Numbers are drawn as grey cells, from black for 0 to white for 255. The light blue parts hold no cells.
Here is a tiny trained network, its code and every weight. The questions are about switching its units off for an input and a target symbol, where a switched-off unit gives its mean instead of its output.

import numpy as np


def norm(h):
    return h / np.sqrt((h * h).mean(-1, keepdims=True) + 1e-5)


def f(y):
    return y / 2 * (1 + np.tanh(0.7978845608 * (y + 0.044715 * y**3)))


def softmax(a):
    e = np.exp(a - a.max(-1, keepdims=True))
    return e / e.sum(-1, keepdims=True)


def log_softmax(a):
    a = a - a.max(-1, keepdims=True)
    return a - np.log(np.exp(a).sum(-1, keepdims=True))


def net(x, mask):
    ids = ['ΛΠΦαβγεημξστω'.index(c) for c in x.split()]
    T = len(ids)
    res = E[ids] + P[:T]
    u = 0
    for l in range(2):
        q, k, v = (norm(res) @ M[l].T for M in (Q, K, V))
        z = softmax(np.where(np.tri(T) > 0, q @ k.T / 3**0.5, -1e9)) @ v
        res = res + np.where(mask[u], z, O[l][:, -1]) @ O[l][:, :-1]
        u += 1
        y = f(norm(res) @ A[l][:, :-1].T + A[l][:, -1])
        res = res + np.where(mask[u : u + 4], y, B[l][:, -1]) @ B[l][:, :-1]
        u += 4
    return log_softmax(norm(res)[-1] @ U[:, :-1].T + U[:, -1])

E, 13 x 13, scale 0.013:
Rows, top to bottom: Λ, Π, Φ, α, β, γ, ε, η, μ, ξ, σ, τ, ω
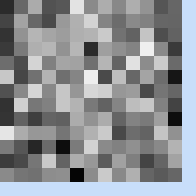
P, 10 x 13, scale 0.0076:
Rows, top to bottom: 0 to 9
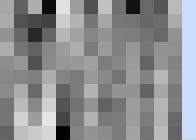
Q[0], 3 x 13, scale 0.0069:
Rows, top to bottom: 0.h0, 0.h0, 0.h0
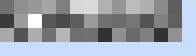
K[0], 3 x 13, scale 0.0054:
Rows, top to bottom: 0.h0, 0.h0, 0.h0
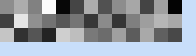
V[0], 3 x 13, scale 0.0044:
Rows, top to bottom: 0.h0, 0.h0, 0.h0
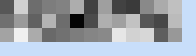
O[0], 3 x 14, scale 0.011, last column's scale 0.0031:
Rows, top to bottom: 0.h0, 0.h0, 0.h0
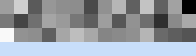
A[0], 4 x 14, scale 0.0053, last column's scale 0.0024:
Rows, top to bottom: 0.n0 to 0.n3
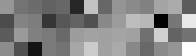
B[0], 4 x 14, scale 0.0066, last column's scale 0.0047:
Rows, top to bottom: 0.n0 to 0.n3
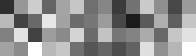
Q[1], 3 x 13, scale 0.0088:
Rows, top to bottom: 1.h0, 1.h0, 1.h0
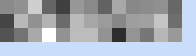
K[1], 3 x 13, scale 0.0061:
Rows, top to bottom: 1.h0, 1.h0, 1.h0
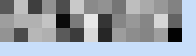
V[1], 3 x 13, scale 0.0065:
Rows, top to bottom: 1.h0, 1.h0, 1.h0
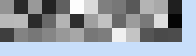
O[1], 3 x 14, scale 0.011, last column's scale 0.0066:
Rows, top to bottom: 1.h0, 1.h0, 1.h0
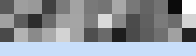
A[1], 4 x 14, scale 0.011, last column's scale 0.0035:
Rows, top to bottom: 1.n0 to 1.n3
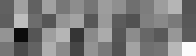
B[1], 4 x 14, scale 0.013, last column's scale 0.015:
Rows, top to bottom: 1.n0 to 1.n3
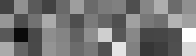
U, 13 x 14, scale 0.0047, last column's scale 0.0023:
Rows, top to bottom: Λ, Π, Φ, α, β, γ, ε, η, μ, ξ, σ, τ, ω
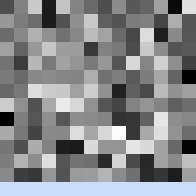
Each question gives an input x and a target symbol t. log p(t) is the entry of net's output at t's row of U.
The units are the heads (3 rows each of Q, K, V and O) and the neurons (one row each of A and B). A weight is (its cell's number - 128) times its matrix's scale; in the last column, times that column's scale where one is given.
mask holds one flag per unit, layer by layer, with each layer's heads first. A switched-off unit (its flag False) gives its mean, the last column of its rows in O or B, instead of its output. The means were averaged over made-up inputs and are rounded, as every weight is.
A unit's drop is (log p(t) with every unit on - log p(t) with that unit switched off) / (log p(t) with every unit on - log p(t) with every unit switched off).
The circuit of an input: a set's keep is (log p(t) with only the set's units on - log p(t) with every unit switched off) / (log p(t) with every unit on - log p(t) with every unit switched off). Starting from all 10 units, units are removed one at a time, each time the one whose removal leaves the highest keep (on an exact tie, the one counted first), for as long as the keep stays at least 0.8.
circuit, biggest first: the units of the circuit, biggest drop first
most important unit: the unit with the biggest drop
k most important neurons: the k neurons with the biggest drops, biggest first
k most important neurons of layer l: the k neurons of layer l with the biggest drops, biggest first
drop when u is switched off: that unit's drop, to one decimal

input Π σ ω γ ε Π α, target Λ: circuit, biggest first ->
1.h0, 1.n2
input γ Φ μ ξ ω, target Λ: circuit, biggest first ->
1.h0, 1.n2, 1.n3
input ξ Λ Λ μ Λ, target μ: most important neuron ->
1.n0
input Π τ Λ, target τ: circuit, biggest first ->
1.h0, 1.n2, 0.h0
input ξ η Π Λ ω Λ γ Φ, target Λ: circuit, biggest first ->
1.h0, 1.n2, 0.h0
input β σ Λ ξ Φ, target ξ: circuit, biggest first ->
0.h0, 1.n2, 1.h0
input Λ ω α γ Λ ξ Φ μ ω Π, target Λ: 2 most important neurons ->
1.n2, 1.n3
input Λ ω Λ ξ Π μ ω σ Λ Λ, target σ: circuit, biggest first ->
1.h0, 1.n2
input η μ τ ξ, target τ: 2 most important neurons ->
1.n2, 1.n3
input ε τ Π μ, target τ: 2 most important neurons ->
0.n2, 1.n2
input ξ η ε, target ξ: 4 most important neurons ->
0.n2, 1.n2, 0.n0, 1.n0
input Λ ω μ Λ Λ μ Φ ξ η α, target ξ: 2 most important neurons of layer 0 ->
0.n2, 0.n3
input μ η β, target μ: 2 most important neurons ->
1.n0, 0.n2
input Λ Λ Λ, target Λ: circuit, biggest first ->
1.h0
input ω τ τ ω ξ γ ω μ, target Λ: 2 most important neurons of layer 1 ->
1.n2, 1.n3
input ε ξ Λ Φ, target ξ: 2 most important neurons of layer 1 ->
1.n2, 1.n3
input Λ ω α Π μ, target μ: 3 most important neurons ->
1.n3, 1.n2, 1.n0
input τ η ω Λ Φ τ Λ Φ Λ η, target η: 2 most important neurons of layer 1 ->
1.n2, 1.n1
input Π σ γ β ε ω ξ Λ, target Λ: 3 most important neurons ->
1.n2, 1.n3, 0.n0
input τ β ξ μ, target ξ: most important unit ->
0.h0
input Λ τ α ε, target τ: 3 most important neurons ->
0.n2, 1.n2, 0.n0
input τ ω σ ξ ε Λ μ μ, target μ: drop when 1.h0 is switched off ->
0.1
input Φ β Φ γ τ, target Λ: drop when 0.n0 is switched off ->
0.0
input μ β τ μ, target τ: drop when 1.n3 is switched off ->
0.2
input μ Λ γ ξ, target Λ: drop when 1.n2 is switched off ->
0.3
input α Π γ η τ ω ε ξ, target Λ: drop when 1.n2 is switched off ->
0.4
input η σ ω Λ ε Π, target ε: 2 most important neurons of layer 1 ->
1.n3, 1.n2
